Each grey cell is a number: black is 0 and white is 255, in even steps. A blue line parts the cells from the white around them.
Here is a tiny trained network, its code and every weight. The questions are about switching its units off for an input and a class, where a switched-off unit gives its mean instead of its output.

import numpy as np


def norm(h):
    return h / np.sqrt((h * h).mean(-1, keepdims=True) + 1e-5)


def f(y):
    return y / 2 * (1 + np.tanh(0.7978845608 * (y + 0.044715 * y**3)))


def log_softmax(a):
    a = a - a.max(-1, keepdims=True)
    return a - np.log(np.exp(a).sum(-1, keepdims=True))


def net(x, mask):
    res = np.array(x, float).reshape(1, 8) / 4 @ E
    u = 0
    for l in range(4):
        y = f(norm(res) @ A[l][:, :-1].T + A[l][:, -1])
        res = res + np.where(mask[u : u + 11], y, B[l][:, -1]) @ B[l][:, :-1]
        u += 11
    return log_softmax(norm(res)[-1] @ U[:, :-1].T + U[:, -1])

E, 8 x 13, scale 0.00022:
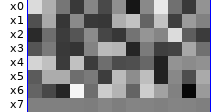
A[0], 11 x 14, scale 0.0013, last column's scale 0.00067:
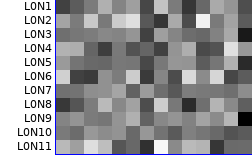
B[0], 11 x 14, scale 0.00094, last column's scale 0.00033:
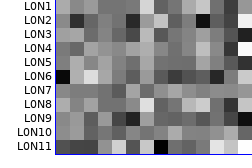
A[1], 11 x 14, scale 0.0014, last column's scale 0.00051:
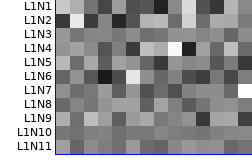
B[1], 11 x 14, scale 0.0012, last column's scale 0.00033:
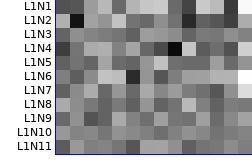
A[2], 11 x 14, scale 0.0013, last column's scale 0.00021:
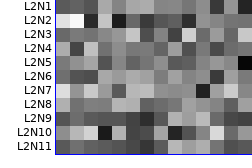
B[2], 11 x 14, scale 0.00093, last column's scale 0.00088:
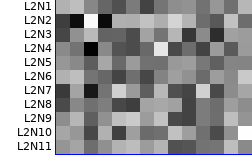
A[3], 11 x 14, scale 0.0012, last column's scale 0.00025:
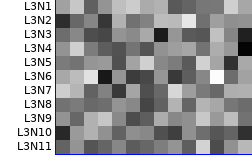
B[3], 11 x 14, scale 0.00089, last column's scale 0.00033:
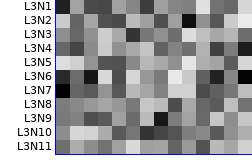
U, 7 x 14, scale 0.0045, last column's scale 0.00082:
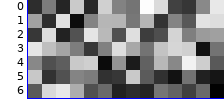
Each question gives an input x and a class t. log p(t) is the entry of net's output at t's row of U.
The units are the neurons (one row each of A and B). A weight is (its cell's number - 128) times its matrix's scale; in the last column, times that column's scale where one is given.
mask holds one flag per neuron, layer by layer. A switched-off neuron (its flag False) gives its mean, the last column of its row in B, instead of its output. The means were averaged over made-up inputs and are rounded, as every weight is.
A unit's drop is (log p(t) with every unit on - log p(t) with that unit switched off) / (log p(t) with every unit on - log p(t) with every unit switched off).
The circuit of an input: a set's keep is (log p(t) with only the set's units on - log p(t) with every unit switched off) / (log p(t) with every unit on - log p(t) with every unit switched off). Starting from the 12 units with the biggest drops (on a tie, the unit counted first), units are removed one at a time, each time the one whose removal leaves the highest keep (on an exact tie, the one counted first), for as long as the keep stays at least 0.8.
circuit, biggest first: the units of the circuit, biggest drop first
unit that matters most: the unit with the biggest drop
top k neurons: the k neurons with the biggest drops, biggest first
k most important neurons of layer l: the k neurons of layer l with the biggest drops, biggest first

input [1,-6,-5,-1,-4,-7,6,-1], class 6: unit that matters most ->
L0N6
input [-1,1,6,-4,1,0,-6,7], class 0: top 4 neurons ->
L2N7, L3N7, L1N6, L1N9
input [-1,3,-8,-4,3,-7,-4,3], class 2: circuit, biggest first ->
L2N7, L3N1
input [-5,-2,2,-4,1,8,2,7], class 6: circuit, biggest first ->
L1N4, L3N10
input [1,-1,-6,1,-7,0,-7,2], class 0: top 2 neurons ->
L3N6, L2N2
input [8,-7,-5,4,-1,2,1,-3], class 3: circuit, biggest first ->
L1N1, L3N5, L1N5
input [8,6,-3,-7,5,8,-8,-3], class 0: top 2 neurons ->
L3N6, L1N6
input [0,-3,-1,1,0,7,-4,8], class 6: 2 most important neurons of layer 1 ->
L1N4, L1N2
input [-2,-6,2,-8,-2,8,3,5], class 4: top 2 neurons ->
L0N11, L0N6
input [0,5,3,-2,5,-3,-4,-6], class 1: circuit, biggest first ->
L2N2, L1N4
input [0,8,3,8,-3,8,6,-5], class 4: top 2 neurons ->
L1N6, L2N10
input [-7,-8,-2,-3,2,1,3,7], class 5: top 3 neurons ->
L0N2, L1N1, L2N4
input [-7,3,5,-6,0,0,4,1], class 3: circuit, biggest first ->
L0N8, L0N1, L3N5
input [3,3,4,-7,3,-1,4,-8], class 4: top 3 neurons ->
L0N11, L2N10, L2N7
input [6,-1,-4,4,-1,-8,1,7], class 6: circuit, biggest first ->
L0N6, L3N10
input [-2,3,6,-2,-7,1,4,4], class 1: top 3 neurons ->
L3N2, L2N7, L2N10
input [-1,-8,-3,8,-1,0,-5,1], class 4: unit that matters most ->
L1N6
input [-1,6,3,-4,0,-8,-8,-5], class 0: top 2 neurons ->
L1N4, L0N2
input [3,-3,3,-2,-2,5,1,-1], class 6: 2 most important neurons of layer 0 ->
L0N8, L0N1
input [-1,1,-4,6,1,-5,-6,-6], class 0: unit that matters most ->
L0N11
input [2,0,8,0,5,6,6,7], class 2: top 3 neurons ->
L2N9, L2N11, L2N10
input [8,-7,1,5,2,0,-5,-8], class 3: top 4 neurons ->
L1N1, L1N2, L3N5, L0N11
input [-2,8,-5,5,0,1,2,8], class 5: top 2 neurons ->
L1N2, L0N11
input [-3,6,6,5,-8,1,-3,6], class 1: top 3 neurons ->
L3N2, L2N7, L0N2
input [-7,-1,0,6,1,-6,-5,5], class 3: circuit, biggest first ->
L0N8, L3N5
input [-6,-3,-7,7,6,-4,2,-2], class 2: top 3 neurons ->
L2N7, L0N11, L1N1
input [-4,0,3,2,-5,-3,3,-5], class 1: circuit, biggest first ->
L2N10, L1N1, L3N2
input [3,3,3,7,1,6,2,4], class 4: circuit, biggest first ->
L1N6, L3N3
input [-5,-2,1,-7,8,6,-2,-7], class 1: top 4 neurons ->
L2N2, L1N6, L1N1, L0N6
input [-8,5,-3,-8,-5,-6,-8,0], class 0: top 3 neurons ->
L3N6, L1N1, L1N6
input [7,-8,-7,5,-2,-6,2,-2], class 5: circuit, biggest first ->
L0N2, L2N4
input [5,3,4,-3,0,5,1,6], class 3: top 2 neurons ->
L1N1, L0N6
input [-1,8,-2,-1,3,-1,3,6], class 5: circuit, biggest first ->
L1N2
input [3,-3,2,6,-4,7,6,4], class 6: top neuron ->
L1N4
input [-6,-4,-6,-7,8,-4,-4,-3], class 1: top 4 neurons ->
L2N2, L1N6, L1N1, L2N9
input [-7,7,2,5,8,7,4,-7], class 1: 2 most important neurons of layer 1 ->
L1N1, L1N5
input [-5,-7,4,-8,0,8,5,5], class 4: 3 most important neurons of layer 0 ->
L0N11, L0N6, L0N4
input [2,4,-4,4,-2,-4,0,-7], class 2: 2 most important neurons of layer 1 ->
L1N4, L1N5
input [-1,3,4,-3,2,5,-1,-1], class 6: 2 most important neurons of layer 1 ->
L1N4, L1N6
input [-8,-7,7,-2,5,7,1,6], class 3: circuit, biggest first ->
L0N8, L0N1, L3N5
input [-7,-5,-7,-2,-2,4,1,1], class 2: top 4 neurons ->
L2N7, L1N1, L0N4, L1N2
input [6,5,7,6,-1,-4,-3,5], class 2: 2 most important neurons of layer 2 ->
L2N9, L2N11
